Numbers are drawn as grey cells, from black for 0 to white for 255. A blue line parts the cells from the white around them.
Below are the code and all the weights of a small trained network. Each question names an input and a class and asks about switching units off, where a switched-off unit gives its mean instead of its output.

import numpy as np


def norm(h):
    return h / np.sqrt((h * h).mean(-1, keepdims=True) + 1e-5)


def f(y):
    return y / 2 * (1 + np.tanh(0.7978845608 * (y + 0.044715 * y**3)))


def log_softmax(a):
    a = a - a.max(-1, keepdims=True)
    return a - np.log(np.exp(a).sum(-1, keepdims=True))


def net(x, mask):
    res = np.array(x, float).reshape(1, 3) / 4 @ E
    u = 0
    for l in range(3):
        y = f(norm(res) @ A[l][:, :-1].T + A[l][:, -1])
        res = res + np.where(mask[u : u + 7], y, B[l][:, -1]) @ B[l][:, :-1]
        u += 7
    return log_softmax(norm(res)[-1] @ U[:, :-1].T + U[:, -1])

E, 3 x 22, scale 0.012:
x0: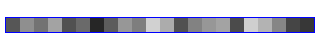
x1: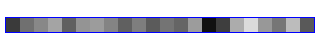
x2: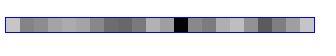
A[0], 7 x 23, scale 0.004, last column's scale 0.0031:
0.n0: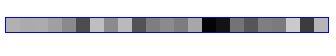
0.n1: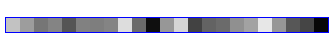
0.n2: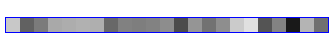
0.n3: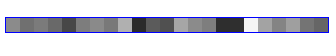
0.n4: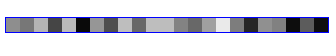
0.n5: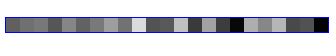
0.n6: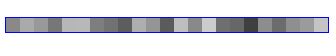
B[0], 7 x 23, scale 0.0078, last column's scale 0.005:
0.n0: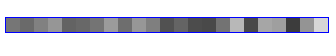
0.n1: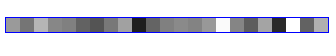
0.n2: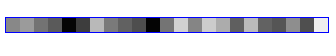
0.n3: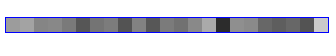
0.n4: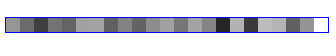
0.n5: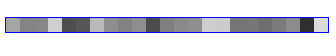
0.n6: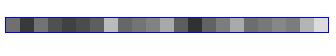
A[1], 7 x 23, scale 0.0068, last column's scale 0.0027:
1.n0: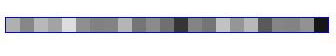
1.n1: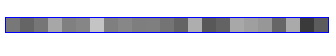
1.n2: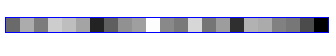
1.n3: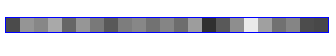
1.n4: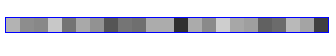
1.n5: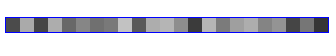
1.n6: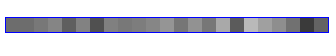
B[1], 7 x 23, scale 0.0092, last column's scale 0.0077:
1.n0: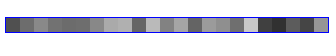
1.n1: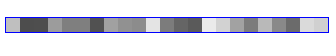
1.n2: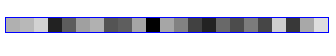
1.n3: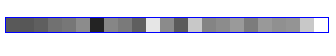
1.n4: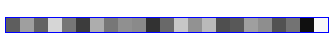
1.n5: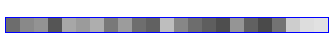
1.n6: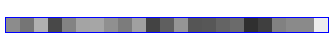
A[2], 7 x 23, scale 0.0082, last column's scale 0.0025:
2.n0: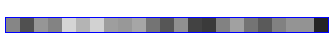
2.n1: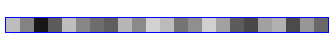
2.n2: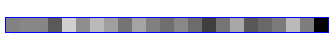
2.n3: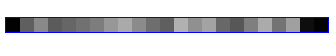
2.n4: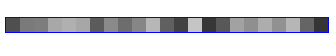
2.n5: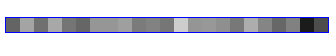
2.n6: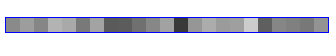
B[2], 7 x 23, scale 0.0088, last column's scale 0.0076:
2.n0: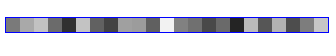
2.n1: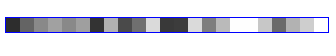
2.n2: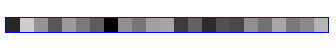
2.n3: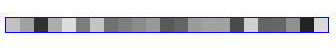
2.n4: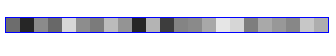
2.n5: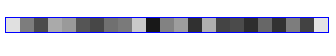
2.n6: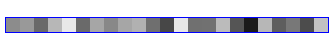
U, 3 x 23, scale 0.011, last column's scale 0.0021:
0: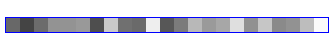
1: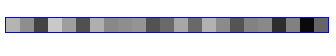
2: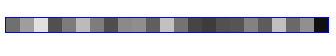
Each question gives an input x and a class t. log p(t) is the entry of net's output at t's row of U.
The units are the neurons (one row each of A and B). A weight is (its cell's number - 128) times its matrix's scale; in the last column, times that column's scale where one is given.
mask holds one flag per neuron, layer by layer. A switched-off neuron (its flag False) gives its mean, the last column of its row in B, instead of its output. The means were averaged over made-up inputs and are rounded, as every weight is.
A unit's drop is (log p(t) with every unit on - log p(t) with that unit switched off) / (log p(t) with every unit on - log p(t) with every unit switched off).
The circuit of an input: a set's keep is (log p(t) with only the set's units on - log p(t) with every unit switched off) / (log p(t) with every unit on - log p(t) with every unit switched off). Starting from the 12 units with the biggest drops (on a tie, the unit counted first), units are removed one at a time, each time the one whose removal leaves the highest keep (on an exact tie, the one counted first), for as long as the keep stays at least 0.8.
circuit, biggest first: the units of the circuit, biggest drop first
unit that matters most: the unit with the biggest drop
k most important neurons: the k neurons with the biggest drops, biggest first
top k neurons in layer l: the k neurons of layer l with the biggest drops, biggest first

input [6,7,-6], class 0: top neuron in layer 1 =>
(1.n3)
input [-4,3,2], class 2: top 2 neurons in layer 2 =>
(2.n0; 2.n1)
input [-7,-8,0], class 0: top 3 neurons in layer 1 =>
(1.n6; 1.n2; 1.n5)
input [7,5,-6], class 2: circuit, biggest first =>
(1.n2; 0.n2)
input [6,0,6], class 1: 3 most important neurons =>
(1.n4; 0.n2; 1.n0)
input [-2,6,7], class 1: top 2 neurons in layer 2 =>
(2.n1; 2.n6)
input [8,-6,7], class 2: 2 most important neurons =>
(1.n2; 1.n5)
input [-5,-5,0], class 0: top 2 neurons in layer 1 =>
(1.n6; 1.n2)
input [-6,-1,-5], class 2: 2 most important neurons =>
(1.n4; 0.n2)
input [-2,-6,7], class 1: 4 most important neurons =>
(1.n4; 1.n3; 1.n1; 0.n0)
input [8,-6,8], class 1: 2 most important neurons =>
(1.n4; 2.n6)
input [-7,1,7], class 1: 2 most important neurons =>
(1.n4; 1.n6)
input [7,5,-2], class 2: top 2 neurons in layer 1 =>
(1.n2; 1.n6)
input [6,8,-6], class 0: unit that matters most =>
1.n3
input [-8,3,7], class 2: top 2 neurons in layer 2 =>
(2.n0; 2.n2)
